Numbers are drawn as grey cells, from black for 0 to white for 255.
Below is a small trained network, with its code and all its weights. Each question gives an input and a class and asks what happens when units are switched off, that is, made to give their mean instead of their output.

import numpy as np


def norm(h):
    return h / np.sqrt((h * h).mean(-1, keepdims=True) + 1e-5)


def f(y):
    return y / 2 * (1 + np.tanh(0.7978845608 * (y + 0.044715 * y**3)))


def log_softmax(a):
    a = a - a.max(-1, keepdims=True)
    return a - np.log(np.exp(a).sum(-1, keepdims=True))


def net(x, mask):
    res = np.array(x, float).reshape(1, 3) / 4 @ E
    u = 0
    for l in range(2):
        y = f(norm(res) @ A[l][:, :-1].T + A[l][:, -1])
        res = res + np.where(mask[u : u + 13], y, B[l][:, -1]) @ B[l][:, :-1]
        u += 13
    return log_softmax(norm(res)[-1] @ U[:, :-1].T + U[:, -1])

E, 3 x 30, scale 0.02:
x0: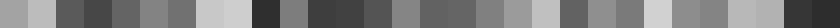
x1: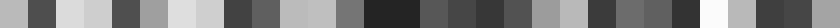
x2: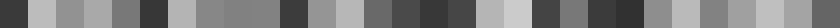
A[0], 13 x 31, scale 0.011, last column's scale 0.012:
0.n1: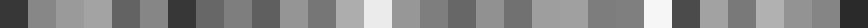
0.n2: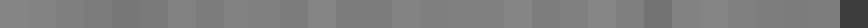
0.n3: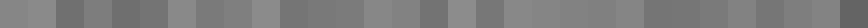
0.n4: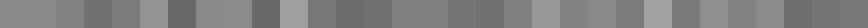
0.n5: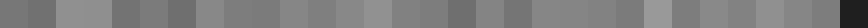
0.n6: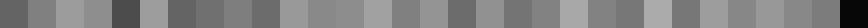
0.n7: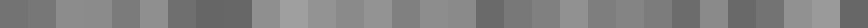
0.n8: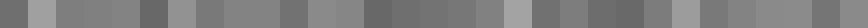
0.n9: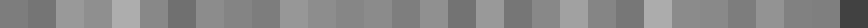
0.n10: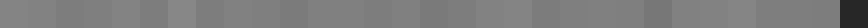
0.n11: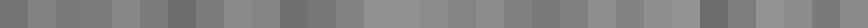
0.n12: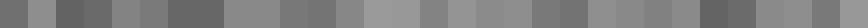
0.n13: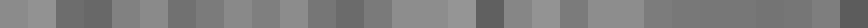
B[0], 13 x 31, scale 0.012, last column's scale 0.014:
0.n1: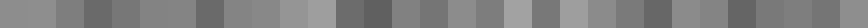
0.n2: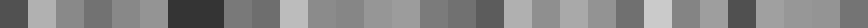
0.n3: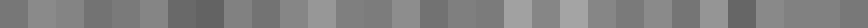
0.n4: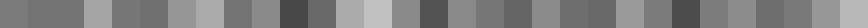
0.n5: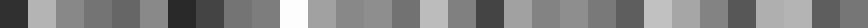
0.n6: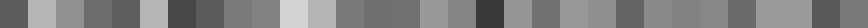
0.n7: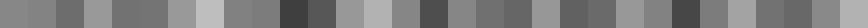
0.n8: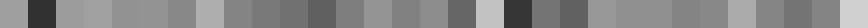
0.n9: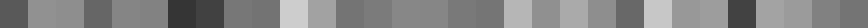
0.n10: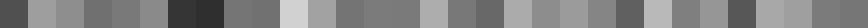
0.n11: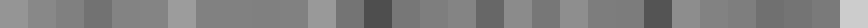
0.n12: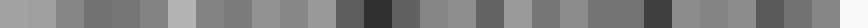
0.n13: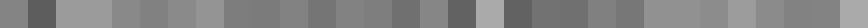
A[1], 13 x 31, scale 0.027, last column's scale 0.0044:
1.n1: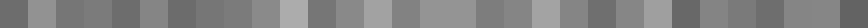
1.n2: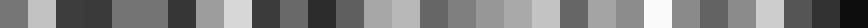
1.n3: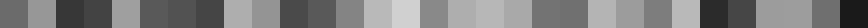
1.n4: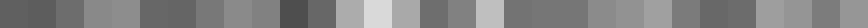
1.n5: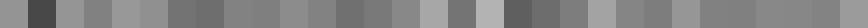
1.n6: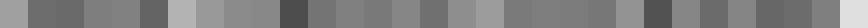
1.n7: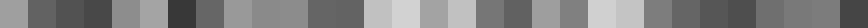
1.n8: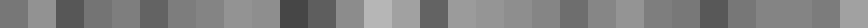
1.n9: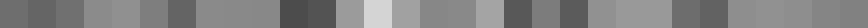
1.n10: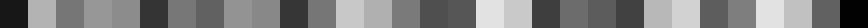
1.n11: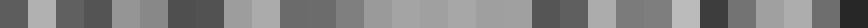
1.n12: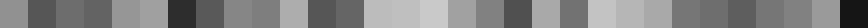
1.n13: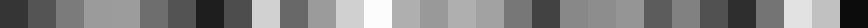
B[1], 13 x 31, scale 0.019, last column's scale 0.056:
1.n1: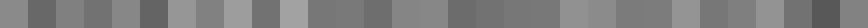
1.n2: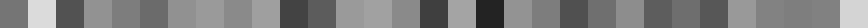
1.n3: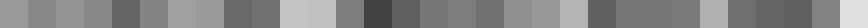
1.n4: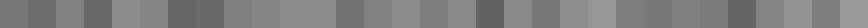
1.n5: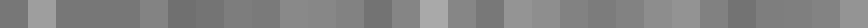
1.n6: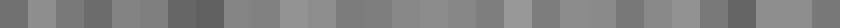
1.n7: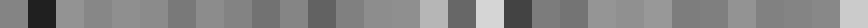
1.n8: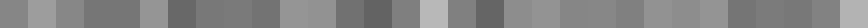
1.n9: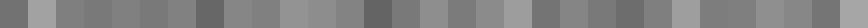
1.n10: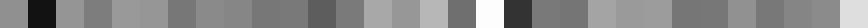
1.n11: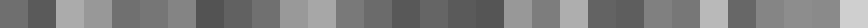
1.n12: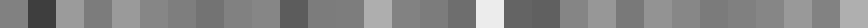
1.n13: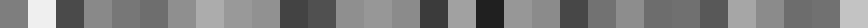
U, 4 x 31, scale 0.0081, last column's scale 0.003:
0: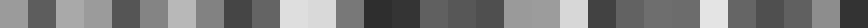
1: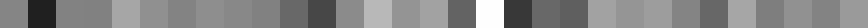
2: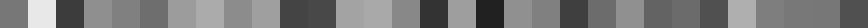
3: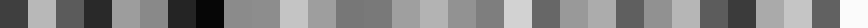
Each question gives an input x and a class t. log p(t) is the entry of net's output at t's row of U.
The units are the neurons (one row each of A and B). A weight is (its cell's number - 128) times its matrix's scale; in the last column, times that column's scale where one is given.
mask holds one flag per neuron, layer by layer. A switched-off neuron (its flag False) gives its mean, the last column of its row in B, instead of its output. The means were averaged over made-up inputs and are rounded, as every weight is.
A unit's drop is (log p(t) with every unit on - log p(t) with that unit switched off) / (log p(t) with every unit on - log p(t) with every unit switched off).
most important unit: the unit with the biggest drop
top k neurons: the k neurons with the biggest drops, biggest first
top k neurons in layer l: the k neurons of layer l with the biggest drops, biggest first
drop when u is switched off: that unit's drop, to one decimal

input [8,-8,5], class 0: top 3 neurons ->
(1.n3; 1.n11; 1.n13)
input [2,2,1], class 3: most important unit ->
1.n3
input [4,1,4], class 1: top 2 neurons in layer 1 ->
(1.n10; 1.n13)
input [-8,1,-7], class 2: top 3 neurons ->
(1.n13; 1.n10; 0.n8)
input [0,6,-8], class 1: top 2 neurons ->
(1.n3; 0.n12)
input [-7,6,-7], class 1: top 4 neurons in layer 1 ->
(1.n3; 1.n2; 1.n11; 1.n13)
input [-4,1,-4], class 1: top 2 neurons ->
(1.n7; 1.n2)
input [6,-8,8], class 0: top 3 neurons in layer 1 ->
(1.n3; 1.n11; 1.n7)
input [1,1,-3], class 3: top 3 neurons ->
(0.n4; 1.n10; 1.n9)
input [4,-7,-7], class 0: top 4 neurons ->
(1.n3; 1.n11; 1.n10; 0.n8)
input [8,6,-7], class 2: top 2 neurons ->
(1.n10; 1.n3)
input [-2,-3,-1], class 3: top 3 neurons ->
(0.n12; 1.n3; 0.n11)
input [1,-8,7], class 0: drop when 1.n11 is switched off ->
0.2
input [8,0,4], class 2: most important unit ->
1.n2
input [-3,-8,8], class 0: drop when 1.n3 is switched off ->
0.8
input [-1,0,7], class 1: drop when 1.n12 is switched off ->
0.0
